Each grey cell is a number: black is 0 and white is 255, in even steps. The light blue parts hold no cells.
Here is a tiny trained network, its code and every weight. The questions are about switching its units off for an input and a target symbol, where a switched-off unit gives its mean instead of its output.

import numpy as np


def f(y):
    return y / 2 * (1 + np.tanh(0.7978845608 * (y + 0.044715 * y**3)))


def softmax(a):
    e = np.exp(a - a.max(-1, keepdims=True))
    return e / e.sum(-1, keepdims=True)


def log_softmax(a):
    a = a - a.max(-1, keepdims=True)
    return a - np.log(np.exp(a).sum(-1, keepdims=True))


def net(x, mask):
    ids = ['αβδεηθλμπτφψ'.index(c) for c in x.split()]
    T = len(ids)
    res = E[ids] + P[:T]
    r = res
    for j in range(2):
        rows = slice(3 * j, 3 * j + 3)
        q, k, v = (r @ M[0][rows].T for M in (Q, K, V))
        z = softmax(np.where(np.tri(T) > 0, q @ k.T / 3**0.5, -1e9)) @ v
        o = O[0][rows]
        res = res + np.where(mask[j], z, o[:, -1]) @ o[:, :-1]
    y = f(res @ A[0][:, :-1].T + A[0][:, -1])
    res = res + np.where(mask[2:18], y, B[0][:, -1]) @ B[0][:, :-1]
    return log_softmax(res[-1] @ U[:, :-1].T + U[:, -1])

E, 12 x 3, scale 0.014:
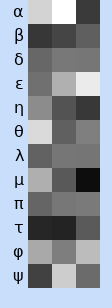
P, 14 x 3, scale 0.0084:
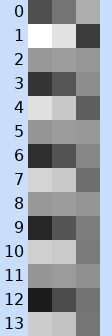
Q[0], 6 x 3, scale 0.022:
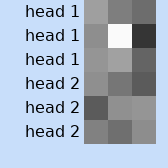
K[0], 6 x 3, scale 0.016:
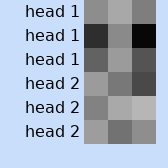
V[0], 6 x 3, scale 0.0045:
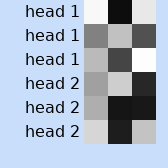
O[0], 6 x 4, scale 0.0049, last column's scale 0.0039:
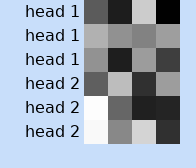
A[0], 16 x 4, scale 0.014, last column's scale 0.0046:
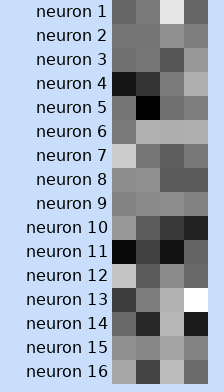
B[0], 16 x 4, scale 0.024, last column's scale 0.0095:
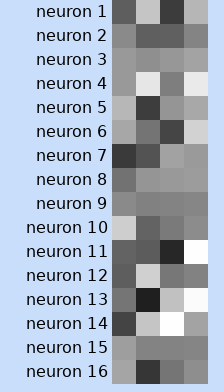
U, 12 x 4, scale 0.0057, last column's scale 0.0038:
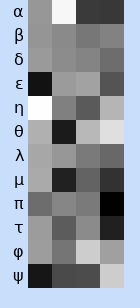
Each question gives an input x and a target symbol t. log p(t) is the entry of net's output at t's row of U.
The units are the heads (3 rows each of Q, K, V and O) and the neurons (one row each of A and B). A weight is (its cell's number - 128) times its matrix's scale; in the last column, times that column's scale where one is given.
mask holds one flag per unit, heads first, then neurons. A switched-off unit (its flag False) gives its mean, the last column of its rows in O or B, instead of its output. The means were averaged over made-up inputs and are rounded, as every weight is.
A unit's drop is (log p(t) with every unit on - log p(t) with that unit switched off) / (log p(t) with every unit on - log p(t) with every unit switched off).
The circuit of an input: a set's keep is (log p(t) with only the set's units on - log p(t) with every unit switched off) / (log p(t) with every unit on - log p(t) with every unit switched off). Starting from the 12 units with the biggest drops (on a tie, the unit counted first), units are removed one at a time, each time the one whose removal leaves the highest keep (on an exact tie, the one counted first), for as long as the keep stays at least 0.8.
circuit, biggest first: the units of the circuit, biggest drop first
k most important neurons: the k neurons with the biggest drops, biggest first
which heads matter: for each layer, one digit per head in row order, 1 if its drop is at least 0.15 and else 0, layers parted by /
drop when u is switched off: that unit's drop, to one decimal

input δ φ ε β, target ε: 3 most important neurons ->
neuron 14; neuron 4; neuron 11
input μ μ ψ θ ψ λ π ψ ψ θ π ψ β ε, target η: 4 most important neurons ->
neuron 6; neuron 14; neuron 7; neuron 11
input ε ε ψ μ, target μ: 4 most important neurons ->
neuron 10; neuron 11; neuron 7; neuron 5
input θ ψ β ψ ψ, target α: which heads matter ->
10
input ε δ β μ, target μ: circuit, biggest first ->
neuron 10; head 2; neuron 11; neuron 4
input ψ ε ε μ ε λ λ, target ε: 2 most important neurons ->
neuron 4; neuron 14
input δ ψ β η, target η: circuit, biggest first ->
neuron 13; neuron 10; head 2
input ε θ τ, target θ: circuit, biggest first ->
neuron 5; head 1
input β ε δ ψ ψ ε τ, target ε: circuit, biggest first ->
neuron 14
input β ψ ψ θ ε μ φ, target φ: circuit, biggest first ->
head 1; neuron 14; neuron 11
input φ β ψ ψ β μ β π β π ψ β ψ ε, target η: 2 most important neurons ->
neuron 6; neuron 14
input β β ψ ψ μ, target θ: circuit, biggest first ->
neuron 7; neuron 10
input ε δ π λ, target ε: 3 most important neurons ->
neuron 14; neuron 4; neuron 6
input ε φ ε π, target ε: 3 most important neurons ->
neuron 14; neuron 4; neuron 1
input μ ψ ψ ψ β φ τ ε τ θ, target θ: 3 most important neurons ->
neuron 5; neuron 16; neuron 1
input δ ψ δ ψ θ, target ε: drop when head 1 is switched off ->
0.0
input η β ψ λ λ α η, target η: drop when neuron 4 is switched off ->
0.2
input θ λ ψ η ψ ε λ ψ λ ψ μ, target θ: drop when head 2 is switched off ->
0.3
